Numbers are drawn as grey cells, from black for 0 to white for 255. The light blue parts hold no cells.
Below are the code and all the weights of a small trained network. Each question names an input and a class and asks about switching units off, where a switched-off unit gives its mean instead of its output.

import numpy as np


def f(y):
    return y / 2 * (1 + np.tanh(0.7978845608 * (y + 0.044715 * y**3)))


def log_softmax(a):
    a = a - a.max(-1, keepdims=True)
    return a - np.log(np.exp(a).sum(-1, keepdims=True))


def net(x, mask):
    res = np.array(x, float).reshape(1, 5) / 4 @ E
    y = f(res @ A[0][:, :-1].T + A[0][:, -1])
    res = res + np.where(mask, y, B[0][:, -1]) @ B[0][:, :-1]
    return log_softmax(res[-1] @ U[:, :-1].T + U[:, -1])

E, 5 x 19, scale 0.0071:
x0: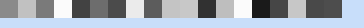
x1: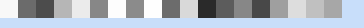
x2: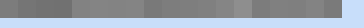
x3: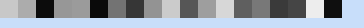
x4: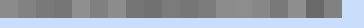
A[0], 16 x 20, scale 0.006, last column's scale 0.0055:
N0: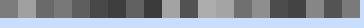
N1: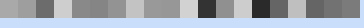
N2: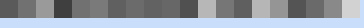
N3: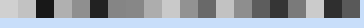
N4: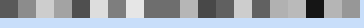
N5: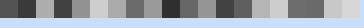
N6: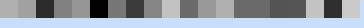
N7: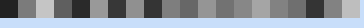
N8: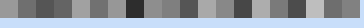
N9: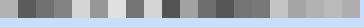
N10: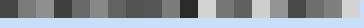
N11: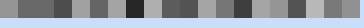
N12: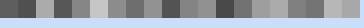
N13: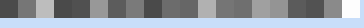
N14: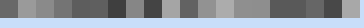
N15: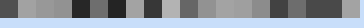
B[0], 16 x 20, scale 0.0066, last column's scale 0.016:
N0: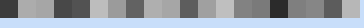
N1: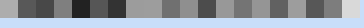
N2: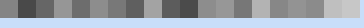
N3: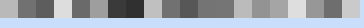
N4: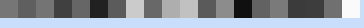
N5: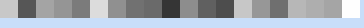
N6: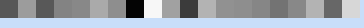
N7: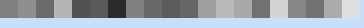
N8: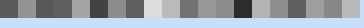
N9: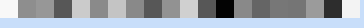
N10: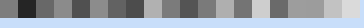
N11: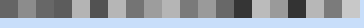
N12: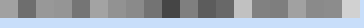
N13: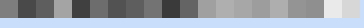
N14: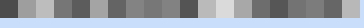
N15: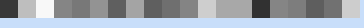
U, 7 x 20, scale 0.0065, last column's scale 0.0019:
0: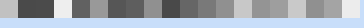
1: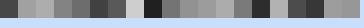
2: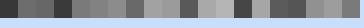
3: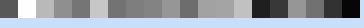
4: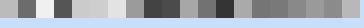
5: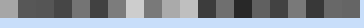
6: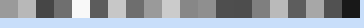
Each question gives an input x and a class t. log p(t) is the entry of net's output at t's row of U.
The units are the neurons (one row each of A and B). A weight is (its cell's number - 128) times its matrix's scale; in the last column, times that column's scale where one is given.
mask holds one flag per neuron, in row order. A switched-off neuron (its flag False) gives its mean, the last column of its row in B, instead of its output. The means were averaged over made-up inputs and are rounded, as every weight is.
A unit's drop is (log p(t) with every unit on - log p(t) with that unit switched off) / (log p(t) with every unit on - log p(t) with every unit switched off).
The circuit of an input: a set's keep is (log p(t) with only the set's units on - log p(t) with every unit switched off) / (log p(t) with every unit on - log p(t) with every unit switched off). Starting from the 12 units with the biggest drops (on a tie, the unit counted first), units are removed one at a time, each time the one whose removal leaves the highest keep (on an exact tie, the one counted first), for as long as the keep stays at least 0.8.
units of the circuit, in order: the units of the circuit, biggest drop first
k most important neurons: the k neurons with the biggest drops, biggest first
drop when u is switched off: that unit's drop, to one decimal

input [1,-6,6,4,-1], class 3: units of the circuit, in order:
N15
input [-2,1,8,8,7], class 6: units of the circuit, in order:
N13, N11
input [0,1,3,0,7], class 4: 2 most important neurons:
N4, N7
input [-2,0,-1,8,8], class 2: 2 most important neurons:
N9, N0
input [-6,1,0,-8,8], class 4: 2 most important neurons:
N9, N3
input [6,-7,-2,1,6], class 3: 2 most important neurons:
N0, N14
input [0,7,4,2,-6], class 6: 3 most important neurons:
N9, N5, N13
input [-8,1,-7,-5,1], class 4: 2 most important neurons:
N9, N3
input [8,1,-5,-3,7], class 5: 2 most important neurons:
N1, N4
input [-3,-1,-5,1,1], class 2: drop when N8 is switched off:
0.1
